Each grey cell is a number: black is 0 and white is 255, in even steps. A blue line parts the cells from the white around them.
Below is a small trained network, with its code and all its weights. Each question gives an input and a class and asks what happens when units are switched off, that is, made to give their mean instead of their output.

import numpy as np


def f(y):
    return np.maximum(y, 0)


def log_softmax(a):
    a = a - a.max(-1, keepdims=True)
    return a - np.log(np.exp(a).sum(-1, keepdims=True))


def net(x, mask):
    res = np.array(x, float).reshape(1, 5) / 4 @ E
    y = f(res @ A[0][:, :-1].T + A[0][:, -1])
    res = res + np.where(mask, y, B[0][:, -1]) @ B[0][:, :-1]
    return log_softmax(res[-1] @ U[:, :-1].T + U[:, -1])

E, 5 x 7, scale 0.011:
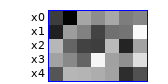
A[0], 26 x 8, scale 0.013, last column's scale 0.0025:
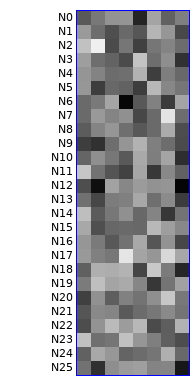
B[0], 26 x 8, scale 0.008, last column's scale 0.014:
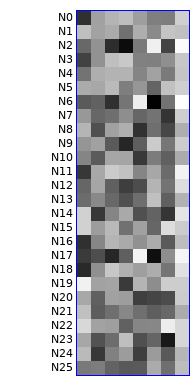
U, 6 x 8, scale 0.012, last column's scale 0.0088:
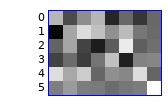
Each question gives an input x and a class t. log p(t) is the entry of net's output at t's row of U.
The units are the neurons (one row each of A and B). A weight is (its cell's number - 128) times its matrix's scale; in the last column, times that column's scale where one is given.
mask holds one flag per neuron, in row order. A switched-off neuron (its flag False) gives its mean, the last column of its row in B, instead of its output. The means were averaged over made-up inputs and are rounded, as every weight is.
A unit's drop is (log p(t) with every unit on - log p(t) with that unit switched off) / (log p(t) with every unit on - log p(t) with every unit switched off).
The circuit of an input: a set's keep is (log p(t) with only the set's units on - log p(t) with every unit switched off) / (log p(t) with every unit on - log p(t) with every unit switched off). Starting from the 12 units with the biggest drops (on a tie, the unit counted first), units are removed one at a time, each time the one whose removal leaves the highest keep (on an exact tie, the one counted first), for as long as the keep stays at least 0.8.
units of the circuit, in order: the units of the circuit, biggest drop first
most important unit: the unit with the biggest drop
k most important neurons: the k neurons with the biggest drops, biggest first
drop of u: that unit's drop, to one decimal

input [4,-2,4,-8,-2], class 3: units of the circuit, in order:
[N6]
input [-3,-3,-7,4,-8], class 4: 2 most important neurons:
[N15, N1]
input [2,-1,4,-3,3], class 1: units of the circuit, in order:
[N11, N4]
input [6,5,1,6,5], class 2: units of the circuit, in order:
[N9, N12]
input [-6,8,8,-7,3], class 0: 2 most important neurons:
[N24, N21]
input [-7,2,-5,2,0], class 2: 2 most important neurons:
[N2, N11]
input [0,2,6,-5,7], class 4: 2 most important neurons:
[N22, N19]
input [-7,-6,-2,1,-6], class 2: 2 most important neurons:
[N2, N20]
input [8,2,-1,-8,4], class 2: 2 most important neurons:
[N9, N12]
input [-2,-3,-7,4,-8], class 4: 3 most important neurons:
[N15, N1, N5]
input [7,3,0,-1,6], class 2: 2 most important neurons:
[N12, N9]
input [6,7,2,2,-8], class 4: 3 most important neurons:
[N15, N5, N1]
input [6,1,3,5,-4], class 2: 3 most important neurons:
[N12, N6, N9]
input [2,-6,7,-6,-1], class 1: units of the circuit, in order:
[N11]
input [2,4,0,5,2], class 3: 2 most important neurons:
[N17, N14]
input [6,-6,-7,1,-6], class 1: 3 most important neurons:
[N0, N18, N2]
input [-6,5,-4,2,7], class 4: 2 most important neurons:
[N19, N22]
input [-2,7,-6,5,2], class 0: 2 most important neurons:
[N20, N7]
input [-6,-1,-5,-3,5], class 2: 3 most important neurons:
[N2, N11, N19]
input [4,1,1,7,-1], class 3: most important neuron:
[N17]
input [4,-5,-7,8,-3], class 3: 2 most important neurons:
[N17, N11]
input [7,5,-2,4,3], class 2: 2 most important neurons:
[N12, N9]
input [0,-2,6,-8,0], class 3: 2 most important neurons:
[N6, N18]
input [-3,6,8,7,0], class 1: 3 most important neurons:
[N11, N16, N6]
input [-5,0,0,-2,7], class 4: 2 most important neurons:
[N19, N22]
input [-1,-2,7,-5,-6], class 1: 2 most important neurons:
[N11, N3]
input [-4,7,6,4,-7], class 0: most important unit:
N7
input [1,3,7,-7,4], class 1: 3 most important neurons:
[N11, N17, N4]
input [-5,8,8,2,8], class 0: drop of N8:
0.2
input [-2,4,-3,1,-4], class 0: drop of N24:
0.2
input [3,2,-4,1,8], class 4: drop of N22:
0.1
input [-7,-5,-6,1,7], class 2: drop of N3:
0.1
